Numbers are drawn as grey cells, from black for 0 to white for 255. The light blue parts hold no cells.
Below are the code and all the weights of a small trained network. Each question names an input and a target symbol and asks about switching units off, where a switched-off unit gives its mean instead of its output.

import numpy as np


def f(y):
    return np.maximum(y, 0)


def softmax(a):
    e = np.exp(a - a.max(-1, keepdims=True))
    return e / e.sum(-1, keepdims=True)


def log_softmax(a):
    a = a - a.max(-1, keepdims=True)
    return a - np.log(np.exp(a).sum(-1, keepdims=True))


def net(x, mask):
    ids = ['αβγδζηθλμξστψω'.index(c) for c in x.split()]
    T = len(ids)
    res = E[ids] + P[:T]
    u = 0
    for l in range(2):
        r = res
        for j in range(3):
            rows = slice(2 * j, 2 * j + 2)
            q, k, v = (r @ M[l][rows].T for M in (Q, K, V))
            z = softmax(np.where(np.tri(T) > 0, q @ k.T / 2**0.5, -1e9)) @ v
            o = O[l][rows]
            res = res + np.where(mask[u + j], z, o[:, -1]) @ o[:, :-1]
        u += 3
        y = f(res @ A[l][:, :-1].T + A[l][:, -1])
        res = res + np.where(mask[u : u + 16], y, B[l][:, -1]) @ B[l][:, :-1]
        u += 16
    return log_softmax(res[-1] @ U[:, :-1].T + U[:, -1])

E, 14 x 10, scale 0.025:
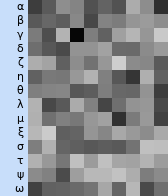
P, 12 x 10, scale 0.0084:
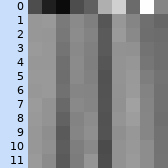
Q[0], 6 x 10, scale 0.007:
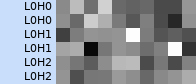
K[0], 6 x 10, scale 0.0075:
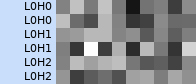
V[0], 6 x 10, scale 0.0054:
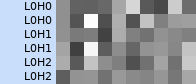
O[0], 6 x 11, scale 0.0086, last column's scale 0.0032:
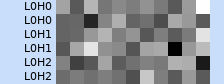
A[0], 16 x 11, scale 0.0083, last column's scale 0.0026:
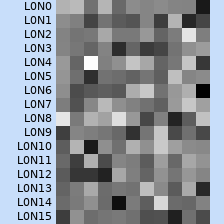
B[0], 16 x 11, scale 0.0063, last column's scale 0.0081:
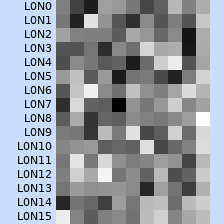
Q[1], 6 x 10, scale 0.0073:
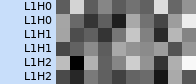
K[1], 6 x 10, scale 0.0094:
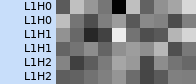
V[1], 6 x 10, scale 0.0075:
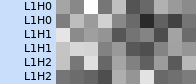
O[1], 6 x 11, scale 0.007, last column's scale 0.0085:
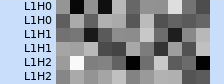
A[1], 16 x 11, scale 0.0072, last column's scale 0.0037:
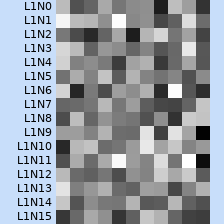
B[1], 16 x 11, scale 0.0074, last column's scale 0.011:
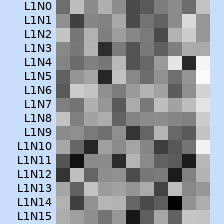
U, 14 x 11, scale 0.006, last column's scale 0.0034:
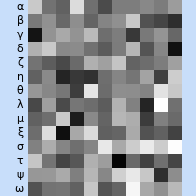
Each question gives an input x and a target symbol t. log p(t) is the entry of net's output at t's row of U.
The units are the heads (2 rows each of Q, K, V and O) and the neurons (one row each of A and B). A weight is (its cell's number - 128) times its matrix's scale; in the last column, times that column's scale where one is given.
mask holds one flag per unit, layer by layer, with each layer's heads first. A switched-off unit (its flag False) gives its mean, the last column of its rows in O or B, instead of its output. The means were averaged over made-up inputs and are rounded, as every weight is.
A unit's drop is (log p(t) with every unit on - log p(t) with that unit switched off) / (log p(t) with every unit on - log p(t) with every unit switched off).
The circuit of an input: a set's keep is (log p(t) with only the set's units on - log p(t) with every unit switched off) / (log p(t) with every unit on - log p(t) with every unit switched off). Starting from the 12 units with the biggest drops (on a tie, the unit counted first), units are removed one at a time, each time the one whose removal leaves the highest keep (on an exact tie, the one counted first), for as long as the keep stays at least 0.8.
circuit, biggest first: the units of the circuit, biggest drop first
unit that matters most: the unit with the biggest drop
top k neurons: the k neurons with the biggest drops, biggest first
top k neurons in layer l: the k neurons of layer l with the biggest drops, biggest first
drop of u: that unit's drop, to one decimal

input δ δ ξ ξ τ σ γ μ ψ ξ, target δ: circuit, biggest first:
[L0H1; L1H2]
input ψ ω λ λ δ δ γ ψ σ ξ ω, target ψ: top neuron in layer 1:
[L1N6]
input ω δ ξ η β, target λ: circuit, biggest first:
[L0N14; L1N4]
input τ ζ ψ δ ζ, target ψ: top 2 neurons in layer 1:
[L1N4; L1N13]
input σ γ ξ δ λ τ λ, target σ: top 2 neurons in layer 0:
[L0N5; L0N9]
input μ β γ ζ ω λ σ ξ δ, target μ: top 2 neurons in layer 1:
[L1N6; L1N14]
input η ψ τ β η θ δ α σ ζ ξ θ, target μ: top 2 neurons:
[L0N1; L1N6]
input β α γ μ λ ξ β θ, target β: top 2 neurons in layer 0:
[L0N10; L0N14]
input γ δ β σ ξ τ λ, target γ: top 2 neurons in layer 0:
[L0N12; L0N9]
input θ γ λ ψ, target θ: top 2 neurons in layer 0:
[L0N1; L0N12]
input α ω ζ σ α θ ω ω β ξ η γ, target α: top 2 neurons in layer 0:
[L0N12; L0N1]
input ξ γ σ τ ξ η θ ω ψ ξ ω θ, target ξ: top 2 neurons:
[L0N10; L0N12]
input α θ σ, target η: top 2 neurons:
[L0N5; L0N9]
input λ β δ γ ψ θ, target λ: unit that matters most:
L0H0
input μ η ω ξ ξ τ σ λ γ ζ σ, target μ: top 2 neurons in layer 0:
[L0N6; L0N12]
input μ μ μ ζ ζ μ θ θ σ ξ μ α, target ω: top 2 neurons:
[L0N14; L1N15]
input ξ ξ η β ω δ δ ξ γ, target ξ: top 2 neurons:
[L0N10; L0N12]
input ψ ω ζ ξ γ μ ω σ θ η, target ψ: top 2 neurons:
[L0N6; L0N10]
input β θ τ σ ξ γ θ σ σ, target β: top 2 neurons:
[L1N11; L0N10]
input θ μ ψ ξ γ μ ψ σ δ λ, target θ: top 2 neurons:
[L0N6; L1N2]
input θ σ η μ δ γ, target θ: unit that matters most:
L1H0
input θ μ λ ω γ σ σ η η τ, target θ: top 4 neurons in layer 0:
[L0N6; L0N1; L0N12; L0N4]
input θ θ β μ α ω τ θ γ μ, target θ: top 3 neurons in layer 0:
[L0N6; L0N1; L0N12]
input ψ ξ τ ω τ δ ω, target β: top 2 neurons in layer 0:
[L0N14; L0N1]
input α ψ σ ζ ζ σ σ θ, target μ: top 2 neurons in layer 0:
[L0N1; L0N8]
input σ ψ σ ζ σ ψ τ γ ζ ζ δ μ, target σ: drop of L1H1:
0.2
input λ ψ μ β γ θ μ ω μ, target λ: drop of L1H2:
0.3
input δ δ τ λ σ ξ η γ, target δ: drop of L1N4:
0.0
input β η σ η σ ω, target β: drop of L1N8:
0.1
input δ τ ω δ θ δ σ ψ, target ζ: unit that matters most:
L1N11
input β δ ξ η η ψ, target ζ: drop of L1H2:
0.2
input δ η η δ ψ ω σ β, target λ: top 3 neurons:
[L0N14; L1N4; L1N15]
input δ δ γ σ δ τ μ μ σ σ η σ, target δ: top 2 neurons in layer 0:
[L0N7; L0N6]
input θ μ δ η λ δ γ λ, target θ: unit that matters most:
L0N6
